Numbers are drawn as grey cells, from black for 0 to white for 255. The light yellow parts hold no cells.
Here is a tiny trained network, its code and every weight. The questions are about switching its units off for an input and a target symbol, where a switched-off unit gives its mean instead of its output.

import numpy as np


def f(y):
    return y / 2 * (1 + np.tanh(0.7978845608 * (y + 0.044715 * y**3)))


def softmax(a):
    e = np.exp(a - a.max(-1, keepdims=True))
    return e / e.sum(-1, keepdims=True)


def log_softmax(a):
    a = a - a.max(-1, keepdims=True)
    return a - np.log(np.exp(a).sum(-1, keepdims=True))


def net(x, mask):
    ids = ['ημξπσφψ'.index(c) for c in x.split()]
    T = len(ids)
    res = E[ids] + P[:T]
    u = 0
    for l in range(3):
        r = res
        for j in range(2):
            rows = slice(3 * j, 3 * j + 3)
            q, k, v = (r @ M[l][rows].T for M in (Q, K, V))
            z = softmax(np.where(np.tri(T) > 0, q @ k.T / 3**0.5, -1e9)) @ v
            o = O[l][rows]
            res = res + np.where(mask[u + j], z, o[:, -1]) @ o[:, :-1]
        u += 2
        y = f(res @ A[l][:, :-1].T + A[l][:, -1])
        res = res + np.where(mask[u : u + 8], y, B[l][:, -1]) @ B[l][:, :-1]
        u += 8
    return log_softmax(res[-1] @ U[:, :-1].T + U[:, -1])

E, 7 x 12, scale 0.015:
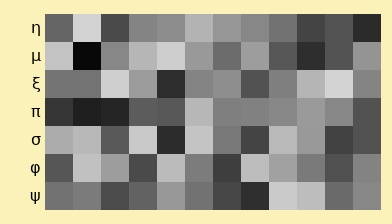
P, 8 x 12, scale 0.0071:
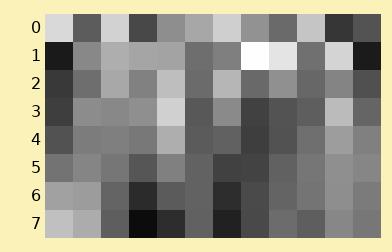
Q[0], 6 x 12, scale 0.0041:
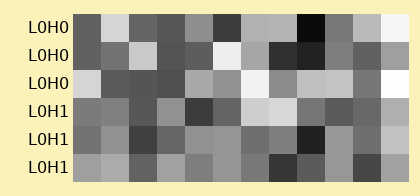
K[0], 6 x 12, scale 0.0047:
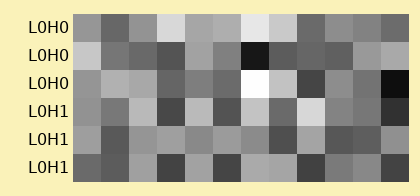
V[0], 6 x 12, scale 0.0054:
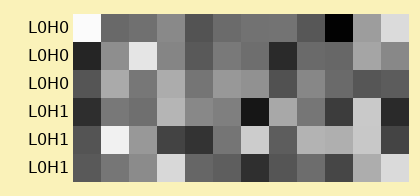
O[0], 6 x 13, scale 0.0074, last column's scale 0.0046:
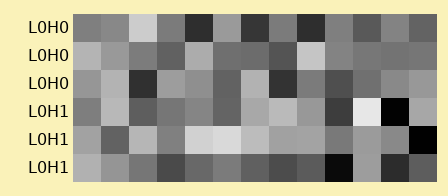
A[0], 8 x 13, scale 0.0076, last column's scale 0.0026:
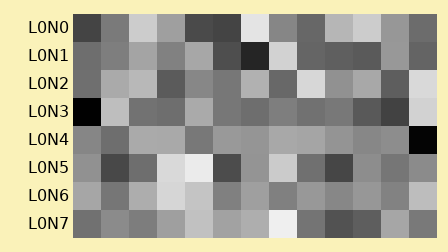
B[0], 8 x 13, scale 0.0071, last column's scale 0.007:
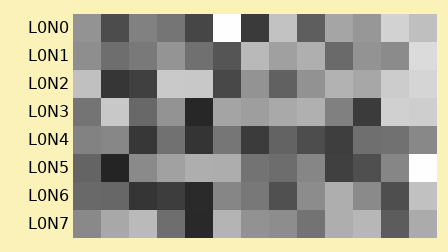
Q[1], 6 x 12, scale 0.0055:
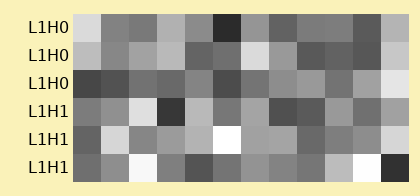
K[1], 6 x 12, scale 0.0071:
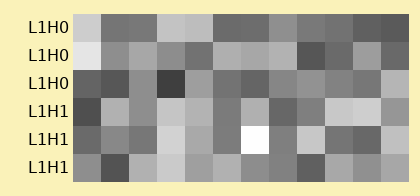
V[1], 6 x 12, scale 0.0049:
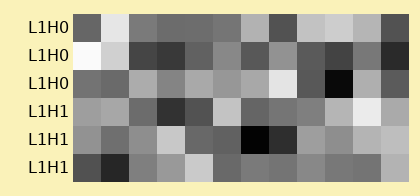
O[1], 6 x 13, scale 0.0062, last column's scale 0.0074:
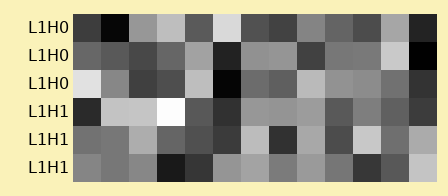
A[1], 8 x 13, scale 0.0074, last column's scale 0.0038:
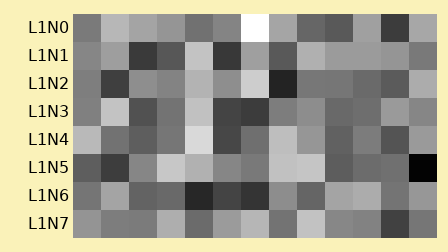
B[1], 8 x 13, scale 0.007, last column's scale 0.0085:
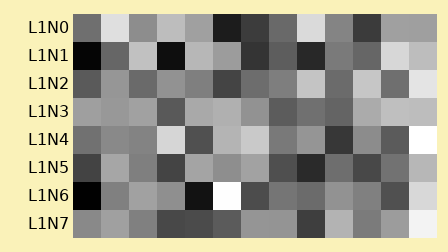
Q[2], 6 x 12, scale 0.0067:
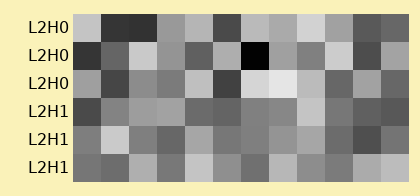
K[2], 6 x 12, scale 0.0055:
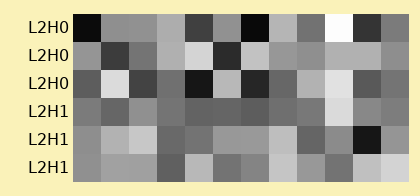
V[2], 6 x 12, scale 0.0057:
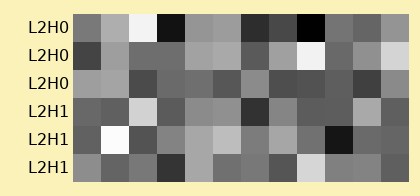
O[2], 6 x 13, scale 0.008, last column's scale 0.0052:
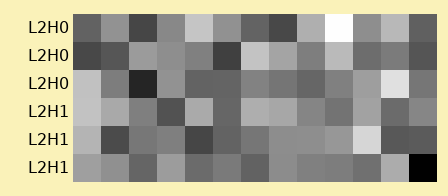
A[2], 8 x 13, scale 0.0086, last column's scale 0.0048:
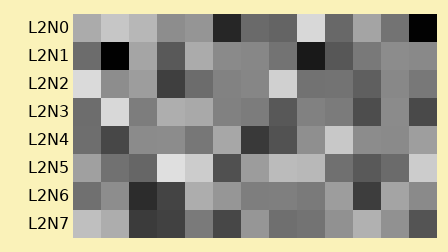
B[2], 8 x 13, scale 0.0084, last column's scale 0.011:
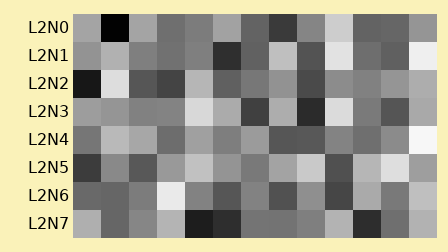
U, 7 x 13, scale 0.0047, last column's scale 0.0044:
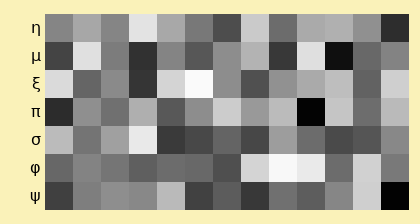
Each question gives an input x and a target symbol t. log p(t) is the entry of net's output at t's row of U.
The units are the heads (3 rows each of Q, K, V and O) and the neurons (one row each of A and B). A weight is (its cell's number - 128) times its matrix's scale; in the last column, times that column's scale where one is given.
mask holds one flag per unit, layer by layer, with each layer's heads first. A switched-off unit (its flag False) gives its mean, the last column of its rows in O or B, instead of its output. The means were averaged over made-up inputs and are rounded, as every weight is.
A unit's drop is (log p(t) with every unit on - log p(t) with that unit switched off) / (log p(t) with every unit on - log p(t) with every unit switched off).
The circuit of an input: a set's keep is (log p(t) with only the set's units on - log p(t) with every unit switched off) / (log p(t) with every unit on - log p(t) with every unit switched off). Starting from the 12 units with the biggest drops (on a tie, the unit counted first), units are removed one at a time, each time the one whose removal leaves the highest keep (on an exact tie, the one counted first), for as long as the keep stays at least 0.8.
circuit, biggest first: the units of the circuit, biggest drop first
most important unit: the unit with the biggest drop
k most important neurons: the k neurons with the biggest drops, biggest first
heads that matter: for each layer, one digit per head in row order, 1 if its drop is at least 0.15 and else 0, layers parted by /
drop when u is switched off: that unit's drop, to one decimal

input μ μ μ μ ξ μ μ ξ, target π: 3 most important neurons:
[L1N6 L0N1 L2N1]
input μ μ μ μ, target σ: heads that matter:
01 / 11 / 10
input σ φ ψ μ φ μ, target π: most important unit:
L1N4
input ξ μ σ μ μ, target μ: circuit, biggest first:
[L1N1 L2N1 L1H0]
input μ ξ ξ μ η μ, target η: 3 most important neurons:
[L1N4 L0N2 L0N5]
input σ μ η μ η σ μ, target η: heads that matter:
10 / 01 / 00
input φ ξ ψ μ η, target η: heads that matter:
00 / 00 / 00
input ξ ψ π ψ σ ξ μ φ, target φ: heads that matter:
11 / 10 / 01
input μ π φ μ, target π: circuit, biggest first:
[L0N5 L1N4 L1H0]
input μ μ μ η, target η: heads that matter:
11 / 11 / 10
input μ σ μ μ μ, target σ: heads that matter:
11 / 11 / 10
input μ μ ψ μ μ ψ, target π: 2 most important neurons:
[L1N6 L0N2]
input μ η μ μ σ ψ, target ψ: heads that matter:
01 / 11 / 10
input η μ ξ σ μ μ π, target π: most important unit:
L2N1
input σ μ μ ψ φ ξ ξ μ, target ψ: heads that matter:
01 / 00 / 10
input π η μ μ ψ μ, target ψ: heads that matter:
01 / 10 / 10
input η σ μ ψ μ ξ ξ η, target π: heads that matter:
00 / 11 / 11
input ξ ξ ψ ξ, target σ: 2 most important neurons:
[L1N0 L2N0]
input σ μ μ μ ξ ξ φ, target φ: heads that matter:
01 / 11 / 11
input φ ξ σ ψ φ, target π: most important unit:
L1H0
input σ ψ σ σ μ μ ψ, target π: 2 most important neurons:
[L0N2 L2N1]
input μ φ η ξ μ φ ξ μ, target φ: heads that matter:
01 / 10 / 11
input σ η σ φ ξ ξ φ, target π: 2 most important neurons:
[L1N1 L0N7]
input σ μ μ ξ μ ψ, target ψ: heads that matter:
01 / 10 / 10
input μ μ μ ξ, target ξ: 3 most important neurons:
[L0N0 L1N6 L1N1]
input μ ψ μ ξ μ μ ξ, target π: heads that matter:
11 / 01 / 01
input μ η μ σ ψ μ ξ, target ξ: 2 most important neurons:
[L1N1 L0N6]
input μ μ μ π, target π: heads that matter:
01 / 10 / 10
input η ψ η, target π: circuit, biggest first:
[L2N1]
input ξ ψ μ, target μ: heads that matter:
00 / 00 / 00
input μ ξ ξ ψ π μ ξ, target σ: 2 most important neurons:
[L1N0 L0N2]
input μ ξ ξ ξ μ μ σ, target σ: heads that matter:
01 / 11 / 11
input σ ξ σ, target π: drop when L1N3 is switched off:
0.0
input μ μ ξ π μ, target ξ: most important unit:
L0H0
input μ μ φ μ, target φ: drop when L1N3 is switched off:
0.1
